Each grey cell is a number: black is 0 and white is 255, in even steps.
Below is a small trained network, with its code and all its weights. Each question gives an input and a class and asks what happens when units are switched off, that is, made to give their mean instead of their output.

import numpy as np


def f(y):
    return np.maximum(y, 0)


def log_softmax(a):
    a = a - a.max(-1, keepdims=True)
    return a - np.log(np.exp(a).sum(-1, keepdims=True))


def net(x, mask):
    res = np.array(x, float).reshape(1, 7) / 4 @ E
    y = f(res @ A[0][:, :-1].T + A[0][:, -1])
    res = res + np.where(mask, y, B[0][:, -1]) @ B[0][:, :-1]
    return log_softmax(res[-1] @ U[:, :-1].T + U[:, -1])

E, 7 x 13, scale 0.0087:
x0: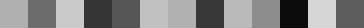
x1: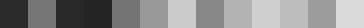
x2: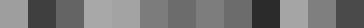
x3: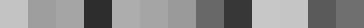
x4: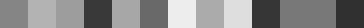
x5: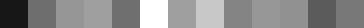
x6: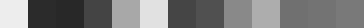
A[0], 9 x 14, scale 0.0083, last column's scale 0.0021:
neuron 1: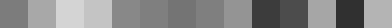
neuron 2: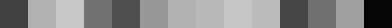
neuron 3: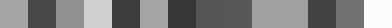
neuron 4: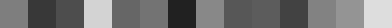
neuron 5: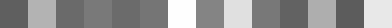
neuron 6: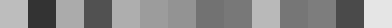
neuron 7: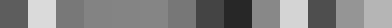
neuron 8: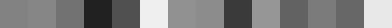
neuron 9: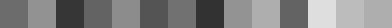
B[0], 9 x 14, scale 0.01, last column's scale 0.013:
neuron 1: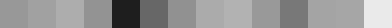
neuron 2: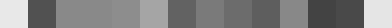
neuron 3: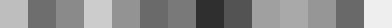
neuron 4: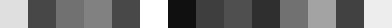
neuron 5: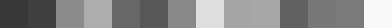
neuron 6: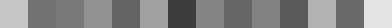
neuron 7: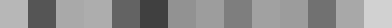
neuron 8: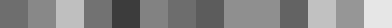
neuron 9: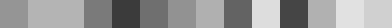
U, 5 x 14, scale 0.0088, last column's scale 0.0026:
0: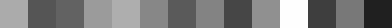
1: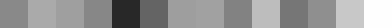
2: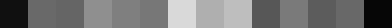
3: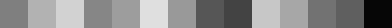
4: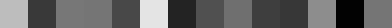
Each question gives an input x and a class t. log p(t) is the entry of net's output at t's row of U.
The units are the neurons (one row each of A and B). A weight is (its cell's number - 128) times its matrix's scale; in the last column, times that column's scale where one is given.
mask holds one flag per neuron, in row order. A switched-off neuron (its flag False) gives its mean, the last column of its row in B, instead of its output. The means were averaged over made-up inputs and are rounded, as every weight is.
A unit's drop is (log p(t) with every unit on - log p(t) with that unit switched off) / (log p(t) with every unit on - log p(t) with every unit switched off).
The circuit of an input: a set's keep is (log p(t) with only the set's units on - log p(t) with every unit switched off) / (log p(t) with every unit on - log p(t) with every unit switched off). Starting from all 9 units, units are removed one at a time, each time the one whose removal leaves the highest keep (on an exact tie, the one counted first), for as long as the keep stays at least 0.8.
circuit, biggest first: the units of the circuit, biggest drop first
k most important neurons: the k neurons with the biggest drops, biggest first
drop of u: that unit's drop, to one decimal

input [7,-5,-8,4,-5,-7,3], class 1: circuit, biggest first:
[neuron 9]
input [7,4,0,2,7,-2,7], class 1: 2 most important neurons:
[neuron 4; neuron 9]
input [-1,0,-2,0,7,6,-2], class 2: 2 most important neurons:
[neuron 4; neuron 5]
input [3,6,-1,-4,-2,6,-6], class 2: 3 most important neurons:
[neuron 4; neuron 5; neuron 6]
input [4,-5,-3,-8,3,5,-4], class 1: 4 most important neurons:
[neuron 1; neuron 5; neuron 6; neuron 4]
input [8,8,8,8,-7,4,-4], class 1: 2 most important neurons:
[neuron 4; neuron 8]
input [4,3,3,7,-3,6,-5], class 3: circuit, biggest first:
[neuron 4; neuron 1]
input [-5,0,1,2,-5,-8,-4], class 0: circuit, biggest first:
[neuron 1; neuron 8]
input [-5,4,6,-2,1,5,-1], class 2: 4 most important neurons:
[neuron 3; neuron 2; neuron 6; neuron 4]
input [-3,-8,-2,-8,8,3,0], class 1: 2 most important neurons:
[neuron 1; neuron 6]
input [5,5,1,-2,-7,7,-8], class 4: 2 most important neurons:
[neuron 2; neuron 1]
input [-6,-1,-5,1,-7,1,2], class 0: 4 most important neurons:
[neuron 7; neuron 6; neuron 3; neuron 8]
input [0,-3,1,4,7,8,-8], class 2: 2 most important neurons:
[neuron 9; neuron 5]
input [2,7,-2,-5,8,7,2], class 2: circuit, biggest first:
[neuron 5]
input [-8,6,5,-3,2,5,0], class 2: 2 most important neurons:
[neuron 3; neuron 2]
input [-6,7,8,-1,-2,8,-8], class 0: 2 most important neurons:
[neuron 7; neuron 1]
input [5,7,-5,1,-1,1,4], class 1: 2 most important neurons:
[neuron 9; neuron 4]
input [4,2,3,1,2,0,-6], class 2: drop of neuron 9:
0.2
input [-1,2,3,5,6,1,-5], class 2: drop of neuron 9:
0.1
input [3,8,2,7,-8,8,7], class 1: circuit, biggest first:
[neuron 4]
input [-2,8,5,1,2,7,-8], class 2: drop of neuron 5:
0.1
